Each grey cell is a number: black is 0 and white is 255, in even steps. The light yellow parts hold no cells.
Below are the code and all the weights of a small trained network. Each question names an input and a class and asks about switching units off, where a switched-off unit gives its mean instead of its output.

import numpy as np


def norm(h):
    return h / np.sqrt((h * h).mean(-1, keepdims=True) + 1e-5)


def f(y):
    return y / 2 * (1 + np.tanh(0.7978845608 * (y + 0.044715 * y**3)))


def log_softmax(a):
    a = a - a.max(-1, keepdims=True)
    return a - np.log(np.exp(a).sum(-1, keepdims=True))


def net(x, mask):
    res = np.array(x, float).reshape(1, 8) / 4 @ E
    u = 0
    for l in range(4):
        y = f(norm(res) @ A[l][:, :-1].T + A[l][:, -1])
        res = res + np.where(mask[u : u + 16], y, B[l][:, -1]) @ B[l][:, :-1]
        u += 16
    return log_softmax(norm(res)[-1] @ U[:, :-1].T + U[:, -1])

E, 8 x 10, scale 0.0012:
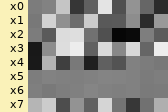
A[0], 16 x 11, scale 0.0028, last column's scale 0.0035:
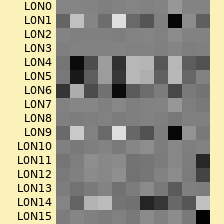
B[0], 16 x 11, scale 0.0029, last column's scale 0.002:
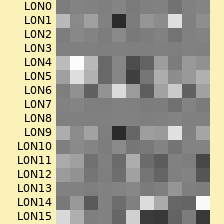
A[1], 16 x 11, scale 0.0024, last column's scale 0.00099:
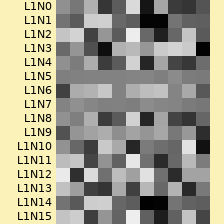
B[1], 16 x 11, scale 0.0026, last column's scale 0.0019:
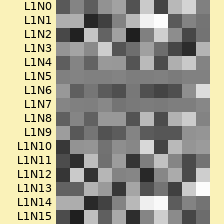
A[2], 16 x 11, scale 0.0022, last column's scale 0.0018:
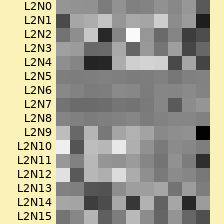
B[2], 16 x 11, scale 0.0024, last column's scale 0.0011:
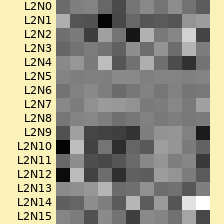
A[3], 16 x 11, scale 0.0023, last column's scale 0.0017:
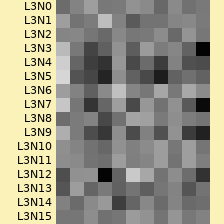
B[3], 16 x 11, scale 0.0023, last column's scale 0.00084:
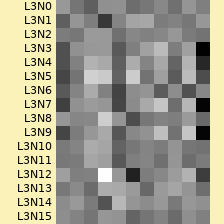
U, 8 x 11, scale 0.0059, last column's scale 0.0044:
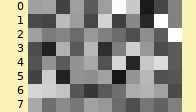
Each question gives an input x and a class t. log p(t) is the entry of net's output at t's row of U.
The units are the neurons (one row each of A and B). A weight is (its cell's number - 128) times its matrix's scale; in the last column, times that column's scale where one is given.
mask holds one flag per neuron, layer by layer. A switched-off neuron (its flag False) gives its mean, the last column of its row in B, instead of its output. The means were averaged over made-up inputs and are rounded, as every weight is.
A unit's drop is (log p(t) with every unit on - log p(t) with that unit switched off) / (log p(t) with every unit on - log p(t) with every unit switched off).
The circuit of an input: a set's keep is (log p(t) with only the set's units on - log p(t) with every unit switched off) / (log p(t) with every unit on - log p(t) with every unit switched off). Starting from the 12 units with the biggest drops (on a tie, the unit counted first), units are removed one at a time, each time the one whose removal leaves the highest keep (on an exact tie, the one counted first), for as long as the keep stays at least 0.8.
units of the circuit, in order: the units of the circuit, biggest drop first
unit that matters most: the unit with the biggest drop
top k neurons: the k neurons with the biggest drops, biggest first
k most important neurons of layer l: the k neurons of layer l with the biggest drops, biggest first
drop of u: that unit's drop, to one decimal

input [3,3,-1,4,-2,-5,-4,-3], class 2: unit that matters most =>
L1N13
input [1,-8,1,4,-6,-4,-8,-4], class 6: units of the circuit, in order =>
(L0N5 L0N4)
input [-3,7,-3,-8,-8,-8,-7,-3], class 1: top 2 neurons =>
(L3N5 L0N6)
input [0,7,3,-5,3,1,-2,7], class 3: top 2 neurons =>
(L1N2 L1N15)
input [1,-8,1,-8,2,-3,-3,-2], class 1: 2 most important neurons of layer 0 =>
(L0N9 L0N1)
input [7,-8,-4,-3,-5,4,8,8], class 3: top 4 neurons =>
(L1N2 L1N15 L1N11 L0N9)
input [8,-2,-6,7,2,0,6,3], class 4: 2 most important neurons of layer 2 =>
(L2N14 L2N2)
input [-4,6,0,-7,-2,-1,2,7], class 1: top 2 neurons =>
(L3N5 L3N4)
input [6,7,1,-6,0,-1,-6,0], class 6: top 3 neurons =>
(L0N9 L0N1 L1N6)
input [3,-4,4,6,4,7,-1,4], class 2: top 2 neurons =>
(L1N13 L2N14)
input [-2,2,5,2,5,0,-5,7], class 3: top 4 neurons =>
(L1N2 L1N15 L1N11 L0N14)
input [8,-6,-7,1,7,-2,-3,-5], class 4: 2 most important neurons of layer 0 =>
(L0N14 L0N9)
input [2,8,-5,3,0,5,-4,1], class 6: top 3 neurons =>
(L0N9 L0N1 L0N14)
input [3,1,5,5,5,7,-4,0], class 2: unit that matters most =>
L0N14
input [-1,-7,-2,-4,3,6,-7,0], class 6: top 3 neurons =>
(L0N4 L0N5 L1N12)
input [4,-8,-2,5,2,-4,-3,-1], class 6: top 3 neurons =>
(L0N5 L0N4 L1N13)
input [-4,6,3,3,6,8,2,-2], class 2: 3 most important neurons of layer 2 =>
(L2N10 L2N12 L2N14)
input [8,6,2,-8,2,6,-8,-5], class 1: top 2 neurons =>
(L3N5 L1N10)
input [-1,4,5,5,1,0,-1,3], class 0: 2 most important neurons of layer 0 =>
(L0N5 L0N4)
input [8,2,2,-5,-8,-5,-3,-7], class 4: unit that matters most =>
L1N0
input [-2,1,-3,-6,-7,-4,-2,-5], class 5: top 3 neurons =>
(L1N6 L2N10 L2N12)
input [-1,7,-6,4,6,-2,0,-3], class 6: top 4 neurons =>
(L0N9 L0N1 L0N14 L1N12)
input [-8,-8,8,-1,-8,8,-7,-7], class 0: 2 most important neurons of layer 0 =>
(L0N6 L0N9)
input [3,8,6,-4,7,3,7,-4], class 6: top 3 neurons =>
(L0N9 L0N1 L1N12)
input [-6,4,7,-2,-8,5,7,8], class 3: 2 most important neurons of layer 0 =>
(L0N14 L0N6)
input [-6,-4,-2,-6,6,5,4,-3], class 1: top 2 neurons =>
(L1N12 L3N5)
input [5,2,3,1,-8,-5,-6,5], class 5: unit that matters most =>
L1N12
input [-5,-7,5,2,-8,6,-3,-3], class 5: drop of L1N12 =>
0.2
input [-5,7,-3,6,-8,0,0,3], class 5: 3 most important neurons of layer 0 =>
(L0N5 L0N4 L0N14)
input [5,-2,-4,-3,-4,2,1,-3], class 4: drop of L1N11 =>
0.1
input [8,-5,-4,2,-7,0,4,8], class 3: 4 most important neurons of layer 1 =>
(L1N2 L1N15 L1N11 L1N10)
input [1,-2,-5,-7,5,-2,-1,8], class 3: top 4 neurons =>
(L1N2 L1N15 L1N11 L1N6)
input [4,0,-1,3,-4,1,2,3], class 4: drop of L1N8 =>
0.3
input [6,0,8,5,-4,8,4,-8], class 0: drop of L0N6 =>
0.1
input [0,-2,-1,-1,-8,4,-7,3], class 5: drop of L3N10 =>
0.0
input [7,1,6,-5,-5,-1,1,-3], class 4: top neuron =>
(L1N0)
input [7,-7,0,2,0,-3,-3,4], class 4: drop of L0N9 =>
0.2
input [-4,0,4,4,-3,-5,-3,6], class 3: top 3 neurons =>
(L1N2 L1N15 L1N11)
